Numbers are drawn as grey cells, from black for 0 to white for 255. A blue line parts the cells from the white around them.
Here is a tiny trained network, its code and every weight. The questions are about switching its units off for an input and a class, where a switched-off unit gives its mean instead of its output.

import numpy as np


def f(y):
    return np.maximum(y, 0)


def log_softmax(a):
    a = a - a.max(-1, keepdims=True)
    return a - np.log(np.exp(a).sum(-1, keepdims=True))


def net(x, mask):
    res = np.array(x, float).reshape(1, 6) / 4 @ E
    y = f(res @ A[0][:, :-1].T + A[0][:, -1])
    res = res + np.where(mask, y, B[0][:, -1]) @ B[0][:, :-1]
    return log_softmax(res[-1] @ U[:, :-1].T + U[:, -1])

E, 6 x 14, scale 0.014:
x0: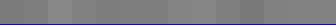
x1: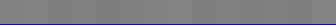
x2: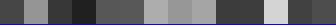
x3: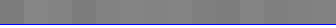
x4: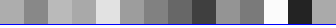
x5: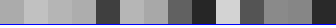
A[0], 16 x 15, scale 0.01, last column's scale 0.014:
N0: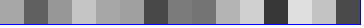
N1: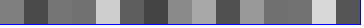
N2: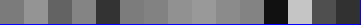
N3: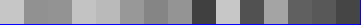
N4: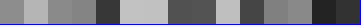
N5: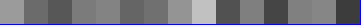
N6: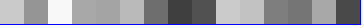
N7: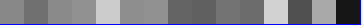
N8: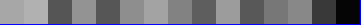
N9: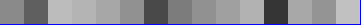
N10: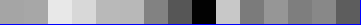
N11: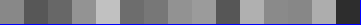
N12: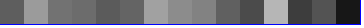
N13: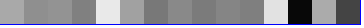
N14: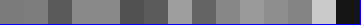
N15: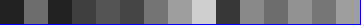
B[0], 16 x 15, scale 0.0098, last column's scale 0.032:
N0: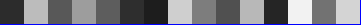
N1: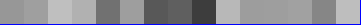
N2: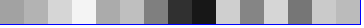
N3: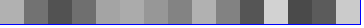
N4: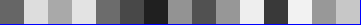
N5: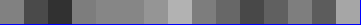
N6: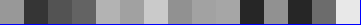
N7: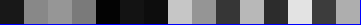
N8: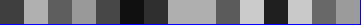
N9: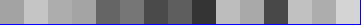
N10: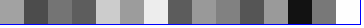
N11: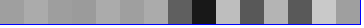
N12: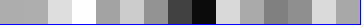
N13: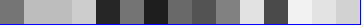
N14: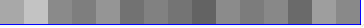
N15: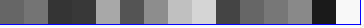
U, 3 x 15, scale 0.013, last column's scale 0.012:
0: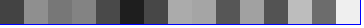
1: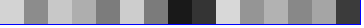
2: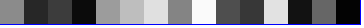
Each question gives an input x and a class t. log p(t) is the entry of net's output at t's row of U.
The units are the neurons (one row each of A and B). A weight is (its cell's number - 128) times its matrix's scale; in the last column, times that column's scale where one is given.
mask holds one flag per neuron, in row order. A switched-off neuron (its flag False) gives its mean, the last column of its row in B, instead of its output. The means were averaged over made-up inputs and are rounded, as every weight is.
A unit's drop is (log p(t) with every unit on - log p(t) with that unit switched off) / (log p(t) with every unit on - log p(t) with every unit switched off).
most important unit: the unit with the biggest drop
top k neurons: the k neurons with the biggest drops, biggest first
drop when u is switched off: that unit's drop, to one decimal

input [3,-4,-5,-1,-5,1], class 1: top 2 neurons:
(N2, N15)
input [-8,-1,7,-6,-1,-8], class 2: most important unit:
N15
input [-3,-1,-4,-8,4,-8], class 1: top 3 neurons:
(N11, N1, N15)
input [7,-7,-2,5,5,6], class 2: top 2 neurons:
(N10, N6)
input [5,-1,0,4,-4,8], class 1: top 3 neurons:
(N2, N15, N0)
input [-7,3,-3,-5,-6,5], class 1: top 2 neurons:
(N2, N15)
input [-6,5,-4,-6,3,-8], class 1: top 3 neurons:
(N11, N1, N15)
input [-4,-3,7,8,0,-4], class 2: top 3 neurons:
(N0, N4, N15)
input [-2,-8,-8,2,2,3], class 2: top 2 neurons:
(N6, N10)
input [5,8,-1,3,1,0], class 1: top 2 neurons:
(N15, N0)
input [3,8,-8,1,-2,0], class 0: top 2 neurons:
(N0, N12)
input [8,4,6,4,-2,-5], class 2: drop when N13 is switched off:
0.1
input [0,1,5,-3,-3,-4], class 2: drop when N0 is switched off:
0.2
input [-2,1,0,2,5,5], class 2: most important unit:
N10
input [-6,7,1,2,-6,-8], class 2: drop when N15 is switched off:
0.6
